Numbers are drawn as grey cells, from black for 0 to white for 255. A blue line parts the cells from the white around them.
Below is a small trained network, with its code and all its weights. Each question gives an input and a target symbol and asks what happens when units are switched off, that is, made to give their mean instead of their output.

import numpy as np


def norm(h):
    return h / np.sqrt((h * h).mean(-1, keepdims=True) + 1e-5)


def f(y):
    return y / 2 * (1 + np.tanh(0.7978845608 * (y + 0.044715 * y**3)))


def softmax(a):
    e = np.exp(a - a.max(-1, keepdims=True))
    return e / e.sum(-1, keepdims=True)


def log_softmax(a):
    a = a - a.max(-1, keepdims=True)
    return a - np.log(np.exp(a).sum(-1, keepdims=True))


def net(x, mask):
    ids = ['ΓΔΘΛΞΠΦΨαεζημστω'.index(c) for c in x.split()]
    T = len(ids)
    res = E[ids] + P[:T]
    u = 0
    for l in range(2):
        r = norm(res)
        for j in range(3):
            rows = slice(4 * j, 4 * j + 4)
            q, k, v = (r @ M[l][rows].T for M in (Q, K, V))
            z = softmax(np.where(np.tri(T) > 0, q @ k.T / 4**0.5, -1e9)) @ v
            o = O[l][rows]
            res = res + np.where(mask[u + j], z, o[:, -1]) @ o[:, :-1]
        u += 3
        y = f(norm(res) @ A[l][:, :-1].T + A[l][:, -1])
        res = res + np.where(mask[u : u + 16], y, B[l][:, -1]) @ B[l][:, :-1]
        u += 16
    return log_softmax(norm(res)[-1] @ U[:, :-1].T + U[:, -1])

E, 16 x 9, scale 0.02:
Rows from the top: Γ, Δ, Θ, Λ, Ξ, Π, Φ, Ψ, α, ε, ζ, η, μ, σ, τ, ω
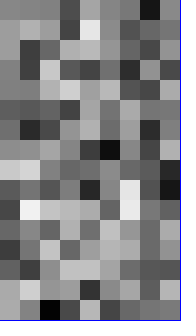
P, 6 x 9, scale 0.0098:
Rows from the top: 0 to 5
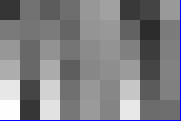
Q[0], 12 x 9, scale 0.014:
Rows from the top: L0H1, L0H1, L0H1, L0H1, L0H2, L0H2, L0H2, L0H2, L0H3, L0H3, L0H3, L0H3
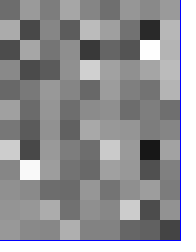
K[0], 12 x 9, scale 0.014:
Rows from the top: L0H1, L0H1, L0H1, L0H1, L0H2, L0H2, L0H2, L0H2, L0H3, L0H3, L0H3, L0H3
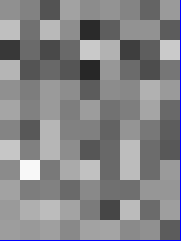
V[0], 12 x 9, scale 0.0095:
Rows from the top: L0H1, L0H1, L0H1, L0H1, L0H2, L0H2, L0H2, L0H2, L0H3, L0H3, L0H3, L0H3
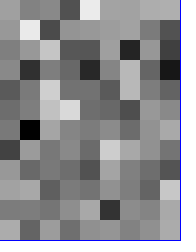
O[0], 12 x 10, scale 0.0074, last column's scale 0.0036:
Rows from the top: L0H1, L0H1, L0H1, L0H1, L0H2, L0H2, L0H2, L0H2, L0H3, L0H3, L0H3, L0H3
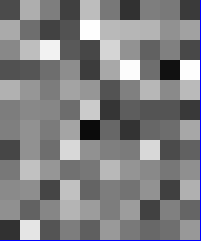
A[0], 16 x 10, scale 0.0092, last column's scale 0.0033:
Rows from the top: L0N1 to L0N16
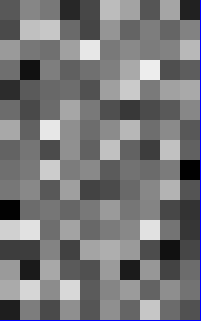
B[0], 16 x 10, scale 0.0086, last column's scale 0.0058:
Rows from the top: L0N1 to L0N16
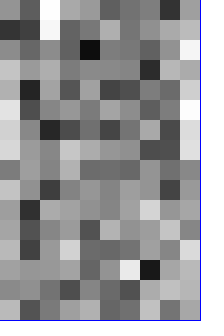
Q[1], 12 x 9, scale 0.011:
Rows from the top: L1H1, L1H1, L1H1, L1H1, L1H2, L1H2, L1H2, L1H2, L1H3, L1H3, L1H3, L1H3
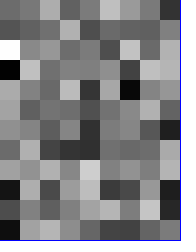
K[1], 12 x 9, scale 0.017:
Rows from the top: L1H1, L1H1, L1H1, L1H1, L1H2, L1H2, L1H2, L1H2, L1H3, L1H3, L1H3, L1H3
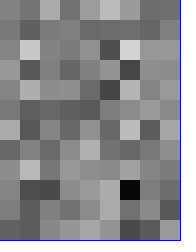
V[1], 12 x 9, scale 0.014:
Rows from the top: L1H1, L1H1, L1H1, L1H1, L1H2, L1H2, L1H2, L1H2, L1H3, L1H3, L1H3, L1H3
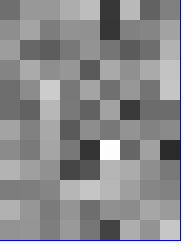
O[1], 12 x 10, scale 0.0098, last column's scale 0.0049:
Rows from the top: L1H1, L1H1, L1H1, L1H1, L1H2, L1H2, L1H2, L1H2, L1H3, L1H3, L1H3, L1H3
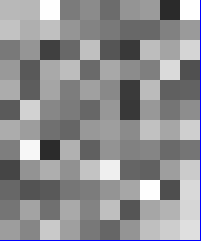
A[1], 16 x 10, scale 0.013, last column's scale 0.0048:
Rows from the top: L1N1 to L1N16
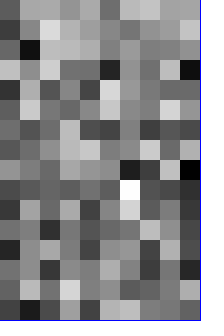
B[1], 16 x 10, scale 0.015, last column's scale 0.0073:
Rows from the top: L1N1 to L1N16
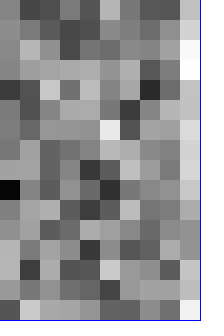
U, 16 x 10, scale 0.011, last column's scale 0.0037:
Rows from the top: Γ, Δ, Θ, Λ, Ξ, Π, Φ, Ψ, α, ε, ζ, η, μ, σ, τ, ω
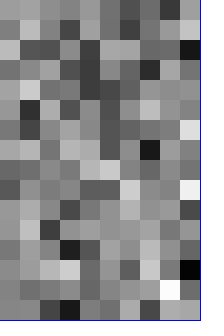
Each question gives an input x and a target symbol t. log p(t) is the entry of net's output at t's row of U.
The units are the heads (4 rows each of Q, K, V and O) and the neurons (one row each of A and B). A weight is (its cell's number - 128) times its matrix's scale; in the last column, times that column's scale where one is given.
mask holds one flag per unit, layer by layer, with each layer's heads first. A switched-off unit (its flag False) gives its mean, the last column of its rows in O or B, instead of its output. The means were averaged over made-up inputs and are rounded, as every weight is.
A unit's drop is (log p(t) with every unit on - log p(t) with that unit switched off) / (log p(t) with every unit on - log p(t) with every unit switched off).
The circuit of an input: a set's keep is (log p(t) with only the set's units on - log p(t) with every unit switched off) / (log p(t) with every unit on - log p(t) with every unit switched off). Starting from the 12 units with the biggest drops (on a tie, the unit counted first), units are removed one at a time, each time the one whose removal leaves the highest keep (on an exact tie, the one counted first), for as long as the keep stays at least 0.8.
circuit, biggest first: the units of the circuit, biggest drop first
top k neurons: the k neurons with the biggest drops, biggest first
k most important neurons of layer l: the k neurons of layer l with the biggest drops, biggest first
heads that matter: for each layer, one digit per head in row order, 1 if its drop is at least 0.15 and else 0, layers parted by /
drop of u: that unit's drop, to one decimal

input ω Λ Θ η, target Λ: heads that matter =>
100 / 000
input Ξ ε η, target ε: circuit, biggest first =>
L0H1, L1N10
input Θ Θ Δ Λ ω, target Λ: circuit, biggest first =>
L0H1, L1H3
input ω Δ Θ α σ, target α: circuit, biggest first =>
L1H3, L0H2
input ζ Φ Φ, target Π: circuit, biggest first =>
L1H2, L0H1
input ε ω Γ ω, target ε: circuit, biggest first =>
L0H1, L1N10
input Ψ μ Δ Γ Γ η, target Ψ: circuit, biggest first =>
L1H3, L1N4, L0N5
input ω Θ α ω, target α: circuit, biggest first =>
L1H3, L0H1
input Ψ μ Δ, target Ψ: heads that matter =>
000 / 000
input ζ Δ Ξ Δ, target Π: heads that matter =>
111 / 011
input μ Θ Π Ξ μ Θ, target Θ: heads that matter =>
110 / 000
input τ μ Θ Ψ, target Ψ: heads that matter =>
000 / 000
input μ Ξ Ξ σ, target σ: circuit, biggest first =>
L0N13, L1H2
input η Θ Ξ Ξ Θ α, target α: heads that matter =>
000 / 001
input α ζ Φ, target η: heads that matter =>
110 / 010
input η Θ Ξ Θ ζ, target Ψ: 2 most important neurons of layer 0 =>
L0N3, L0N8
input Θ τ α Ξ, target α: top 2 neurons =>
L1N5, L1N6
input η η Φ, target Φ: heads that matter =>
100 / 000
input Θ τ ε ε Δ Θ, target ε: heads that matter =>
100 / 000
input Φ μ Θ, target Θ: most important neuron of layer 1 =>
L1N14
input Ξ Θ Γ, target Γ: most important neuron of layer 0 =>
L0N1
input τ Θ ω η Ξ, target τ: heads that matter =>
000 / 101
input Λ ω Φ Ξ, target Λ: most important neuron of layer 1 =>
L1N5
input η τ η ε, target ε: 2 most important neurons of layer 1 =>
L1N10, L1N11
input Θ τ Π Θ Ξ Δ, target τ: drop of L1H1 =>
0.2
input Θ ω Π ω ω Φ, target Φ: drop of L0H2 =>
0.1
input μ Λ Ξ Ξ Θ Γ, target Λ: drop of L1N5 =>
0.1
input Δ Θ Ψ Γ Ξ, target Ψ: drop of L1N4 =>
0.2
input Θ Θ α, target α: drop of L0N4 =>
0.0
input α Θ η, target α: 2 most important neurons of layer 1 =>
L1N5, L1N6
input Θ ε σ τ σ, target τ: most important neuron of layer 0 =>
L0N13
